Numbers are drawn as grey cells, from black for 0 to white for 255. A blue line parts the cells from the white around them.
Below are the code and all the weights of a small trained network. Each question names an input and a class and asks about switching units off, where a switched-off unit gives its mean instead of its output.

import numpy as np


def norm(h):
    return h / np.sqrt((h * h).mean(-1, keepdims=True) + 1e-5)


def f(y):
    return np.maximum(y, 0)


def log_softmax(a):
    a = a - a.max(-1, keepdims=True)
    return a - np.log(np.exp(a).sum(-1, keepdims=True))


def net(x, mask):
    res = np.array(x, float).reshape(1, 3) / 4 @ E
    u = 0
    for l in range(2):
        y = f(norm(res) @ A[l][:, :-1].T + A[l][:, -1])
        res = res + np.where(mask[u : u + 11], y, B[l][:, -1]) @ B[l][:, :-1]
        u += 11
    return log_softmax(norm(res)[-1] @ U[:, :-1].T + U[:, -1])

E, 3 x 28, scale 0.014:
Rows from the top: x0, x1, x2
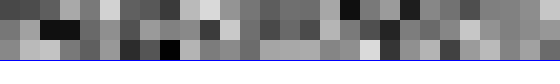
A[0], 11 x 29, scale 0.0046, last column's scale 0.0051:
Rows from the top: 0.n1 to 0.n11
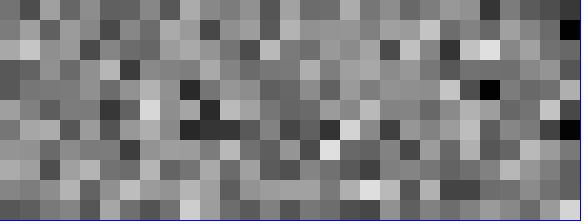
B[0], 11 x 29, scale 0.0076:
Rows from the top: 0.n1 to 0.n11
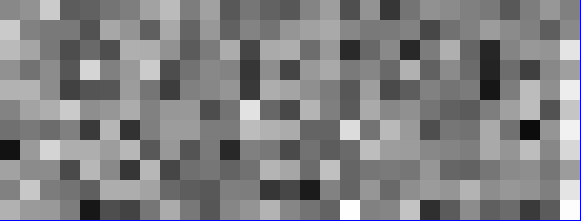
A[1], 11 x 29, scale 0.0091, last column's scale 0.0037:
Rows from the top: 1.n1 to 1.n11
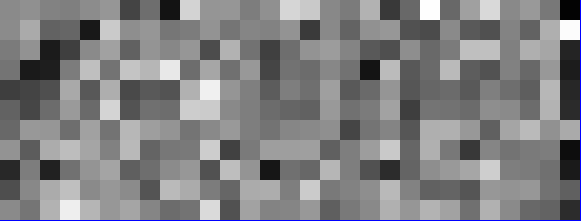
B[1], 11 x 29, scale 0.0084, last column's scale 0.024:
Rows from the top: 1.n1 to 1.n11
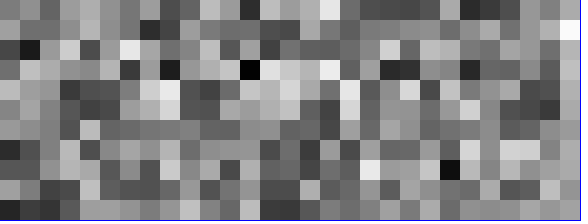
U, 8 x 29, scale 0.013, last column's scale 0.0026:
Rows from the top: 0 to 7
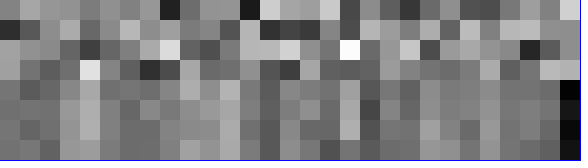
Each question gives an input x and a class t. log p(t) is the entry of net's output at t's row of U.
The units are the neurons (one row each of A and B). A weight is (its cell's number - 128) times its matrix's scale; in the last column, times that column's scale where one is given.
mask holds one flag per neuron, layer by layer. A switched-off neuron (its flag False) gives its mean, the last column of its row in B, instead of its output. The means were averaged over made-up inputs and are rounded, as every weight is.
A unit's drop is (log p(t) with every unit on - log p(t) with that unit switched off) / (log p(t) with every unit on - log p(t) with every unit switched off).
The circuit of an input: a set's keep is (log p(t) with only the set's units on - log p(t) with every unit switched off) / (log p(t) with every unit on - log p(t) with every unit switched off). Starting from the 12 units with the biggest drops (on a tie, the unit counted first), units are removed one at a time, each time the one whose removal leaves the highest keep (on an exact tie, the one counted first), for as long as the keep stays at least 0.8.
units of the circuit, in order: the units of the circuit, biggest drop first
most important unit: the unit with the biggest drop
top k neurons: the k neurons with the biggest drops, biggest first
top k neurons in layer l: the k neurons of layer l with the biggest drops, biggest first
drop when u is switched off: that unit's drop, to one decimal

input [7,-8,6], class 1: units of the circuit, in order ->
1.n8
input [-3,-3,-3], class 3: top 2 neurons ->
1.n4, 1.n5
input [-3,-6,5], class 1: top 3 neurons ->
1.n4, 0.n5, 1.n11
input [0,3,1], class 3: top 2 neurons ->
0.n8, 0.n6
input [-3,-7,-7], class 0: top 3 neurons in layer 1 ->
1.n4, 1.n9, 1.n3
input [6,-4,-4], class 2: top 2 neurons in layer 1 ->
1.n5, 1.n6
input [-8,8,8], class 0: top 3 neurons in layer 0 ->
0.n11, 0.n3, 0.n10
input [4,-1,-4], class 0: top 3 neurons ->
1.n4, 0.n7, 1.n2
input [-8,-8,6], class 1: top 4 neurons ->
0.n11, 1.n5, 1.n11, 1.n8
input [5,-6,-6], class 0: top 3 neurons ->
1.n4, 0.n8, 1.n9
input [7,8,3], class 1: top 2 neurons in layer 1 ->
1.n9, 1.n3
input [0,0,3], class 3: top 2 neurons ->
0.n3, 1.n4
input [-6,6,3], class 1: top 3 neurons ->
0.n11, 1.n3, 1.n5
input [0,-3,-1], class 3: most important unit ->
0.n10
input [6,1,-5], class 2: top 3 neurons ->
1.n5, 1.n6, 0.n3
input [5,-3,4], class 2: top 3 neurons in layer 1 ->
1.n5, 1.n6, 1.n4
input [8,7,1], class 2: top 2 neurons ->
1.n5, 1.n6
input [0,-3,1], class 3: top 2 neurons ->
0.n10, 0.n8
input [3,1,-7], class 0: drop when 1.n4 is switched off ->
0.8
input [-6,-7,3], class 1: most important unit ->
0.n11
